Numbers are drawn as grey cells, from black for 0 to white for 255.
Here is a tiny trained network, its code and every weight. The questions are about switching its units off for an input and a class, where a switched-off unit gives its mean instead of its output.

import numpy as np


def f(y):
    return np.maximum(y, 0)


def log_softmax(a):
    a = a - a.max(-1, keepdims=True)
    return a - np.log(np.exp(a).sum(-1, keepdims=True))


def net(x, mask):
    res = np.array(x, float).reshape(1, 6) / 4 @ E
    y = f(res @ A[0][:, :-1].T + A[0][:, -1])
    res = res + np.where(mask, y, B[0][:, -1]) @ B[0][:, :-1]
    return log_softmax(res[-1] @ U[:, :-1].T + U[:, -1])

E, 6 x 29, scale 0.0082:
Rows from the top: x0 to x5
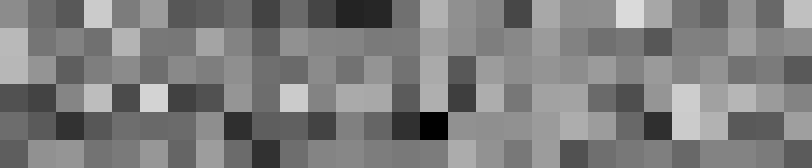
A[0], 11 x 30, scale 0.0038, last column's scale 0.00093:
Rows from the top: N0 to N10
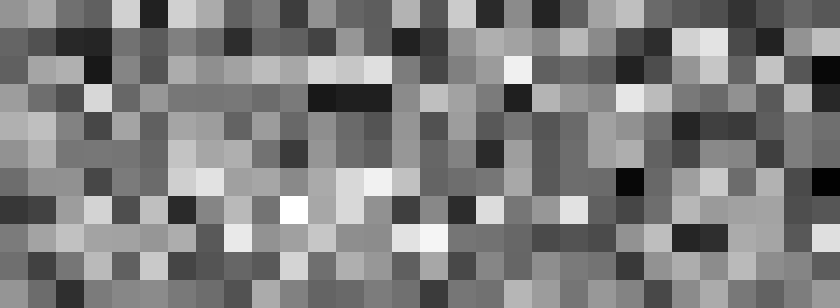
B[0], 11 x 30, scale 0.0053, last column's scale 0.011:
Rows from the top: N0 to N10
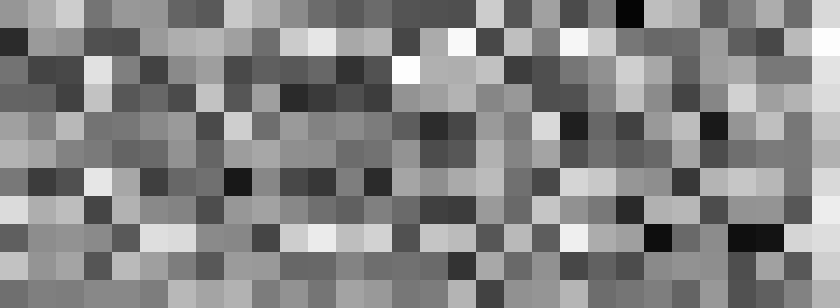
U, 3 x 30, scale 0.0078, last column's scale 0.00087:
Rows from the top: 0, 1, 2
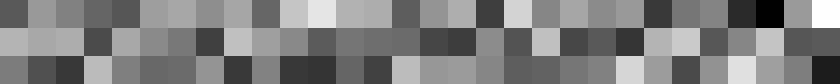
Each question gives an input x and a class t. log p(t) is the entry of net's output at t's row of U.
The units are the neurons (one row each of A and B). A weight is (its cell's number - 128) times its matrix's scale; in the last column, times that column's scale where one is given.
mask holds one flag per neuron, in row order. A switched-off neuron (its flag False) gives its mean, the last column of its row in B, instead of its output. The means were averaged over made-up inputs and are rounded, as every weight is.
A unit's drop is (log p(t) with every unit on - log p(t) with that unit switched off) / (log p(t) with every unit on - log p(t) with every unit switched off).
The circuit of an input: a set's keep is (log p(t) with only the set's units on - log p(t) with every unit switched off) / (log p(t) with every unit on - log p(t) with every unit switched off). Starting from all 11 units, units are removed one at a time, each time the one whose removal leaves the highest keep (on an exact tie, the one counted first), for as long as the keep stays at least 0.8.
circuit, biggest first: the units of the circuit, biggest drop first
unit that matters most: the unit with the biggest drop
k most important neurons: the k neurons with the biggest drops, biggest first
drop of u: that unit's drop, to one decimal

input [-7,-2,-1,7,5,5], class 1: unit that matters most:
N7
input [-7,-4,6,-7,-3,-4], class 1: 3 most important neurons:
(N0, N4, N3)
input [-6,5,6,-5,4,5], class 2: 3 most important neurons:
(N2, N6, N7)
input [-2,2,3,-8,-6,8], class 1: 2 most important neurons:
(N0, N4)
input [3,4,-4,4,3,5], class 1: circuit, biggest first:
(N8, N2)
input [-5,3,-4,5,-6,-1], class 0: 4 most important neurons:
(N8, N0, N3, N4)
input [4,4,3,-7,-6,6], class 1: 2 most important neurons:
(N0, N1)
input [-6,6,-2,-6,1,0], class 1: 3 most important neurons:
(N0, N4, N3)
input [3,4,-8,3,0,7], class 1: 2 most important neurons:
(N2, N6)
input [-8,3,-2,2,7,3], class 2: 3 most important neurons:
(N2, N6, N8)
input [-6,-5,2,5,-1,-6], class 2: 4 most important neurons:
(N2, N6, N0, N4)
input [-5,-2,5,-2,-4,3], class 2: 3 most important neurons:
(N6, N1, N2)
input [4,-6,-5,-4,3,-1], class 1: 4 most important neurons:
(N8, N2, N6, N0)
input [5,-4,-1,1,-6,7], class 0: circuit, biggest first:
(N8)
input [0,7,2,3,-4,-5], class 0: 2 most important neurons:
(N8, N0)
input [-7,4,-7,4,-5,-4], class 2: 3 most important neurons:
(N6, N2, N1)
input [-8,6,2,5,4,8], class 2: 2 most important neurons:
(N2, N6)
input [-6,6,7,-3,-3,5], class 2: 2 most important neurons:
(N6, N2)
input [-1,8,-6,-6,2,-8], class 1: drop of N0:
0.0
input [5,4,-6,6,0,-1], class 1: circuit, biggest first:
(N7)
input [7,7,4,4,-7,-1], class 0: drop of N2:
0.4
